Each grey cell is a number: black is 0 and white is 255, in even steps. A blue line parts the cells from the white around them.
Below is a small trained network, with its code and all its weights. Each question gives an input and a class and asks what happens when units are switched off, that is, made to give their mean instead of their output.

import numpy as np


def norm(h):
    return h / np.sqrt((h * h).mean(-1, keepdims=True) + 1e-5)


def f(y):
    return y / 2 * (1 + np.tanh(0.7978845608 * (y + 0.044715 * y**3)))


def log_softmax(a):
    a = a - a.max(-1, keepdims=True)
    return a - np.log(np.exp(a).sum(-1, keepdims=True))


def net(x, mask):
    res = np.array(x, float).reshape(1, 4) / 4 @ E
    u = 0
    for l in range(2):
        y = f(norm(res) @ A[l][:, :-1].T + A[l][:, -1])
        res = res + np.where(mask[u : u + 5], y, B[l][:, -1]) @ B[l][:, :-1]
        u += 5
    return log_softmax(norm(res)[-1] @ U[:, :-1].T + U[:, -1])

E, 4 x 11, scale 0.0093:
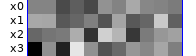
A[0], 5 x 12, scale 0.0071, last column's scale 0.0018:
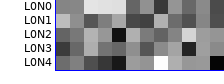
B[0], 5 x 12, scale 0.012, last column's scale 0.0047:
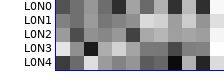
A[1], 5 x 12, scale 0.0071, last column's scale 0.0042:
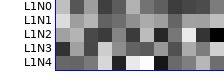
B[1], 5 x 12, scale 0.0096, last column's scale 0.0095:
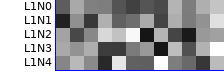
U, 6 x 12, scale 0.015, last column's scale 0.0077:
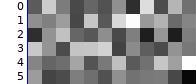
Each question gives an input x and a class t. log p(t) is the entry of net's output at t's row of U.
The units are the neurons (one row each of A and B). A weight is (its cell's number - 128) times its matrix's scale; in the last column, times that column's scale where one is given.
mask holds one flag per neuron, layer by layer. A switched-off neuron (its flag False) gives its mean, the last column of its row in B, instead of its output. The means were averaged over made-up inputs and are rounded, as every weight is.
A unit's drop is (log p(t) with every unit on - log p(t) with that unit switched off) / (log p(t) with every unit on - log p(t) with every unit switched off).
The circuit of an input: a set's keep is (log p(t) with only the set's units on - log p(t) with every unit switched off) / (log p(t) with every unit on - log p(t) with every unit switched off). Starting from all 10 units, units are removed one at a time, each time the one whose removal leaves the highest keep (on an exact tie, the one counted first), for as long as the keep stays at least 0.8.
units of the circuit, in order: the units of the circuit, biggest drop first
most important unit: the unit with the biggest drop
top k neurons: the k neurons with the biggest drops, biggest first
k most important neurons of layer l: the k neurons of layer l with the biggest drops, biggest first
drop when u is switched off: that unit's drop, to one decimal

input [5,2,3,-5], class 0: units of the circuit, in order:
(L1N0)
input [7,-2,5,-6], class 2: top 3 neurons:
(L0N4; L1N3; L1N4)
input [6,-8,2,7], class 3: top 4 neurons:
(L0N3; L1N0; L1N1; L0N0)
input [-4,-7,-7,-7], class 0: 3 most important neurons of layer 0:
(L0N2; L0N4; L0N0)
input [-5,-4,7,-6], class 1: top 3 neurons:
(L1N4; L1N3; L0N2)
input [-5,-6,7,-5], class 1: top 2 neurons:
(L1N4; L1N3)
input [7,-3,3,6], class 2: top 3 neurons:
(L0N4; L1N1; L1N0)
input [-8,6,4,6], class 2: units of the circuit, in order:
(L0N0; L1N4)
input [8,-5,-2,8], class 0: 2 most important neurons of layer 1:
(L1N3; L1N2)
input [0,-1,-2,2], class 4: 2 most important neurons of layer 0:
(L0N1; L0N2)
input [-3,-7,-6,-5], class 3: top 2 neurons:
(L0N3; L1N3)
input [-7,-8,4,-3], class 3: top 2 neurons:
(L0N3; L0N4)
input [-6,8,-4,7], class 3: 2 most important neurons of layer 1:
(L1N2; L1N1)
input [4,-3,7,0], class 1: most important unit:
L1N4
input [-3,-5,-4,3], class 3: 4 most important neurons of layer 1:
(L1N4; L1N1; L1N0; L1N3)
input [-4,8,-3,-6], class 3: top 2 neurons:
(L1N2; L1N3)
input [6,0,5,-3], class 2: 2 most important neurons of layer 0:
(L0N4; L0N1)
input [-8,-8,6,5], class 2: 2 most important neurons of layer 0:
(L0N0; L0N1)
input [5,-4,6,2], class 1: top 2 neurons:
(L1N4; L0N2)
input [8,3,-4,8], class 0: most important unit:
L1N3
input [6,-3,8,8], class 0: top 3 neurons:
(L1N3; L0N1; L0N0)
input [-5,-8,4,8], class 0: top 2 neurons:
(L1N3; L1N2)
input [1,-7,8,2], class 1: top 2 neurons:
(L1N4; L0N2)
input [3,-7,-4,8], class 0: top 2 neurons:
(L1N3; L1N2)
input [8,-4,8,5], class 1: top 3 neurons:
(L1N4; L0N2; L0N0)
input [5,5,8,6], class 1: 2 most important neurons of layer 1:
(L1N4; L1N1)
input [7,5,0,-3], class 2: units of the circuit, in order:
(L0N4)
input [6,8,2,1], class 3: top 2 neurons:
(L1N2; L0N0)
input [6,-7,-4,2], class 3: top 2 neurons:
(L0N3; L0N0)
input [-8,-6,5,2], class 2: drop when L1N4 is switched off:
0.1
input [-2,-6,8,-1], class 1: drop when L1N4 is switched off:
0.4
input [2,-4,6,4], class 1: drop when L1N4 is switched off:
0.7
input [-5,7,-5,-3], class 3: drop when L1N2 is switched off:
1.7
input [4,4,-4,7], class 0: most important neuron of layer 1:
(L1N3)
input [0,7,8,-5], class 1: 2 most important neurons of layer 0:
(L0N3; L0N2)
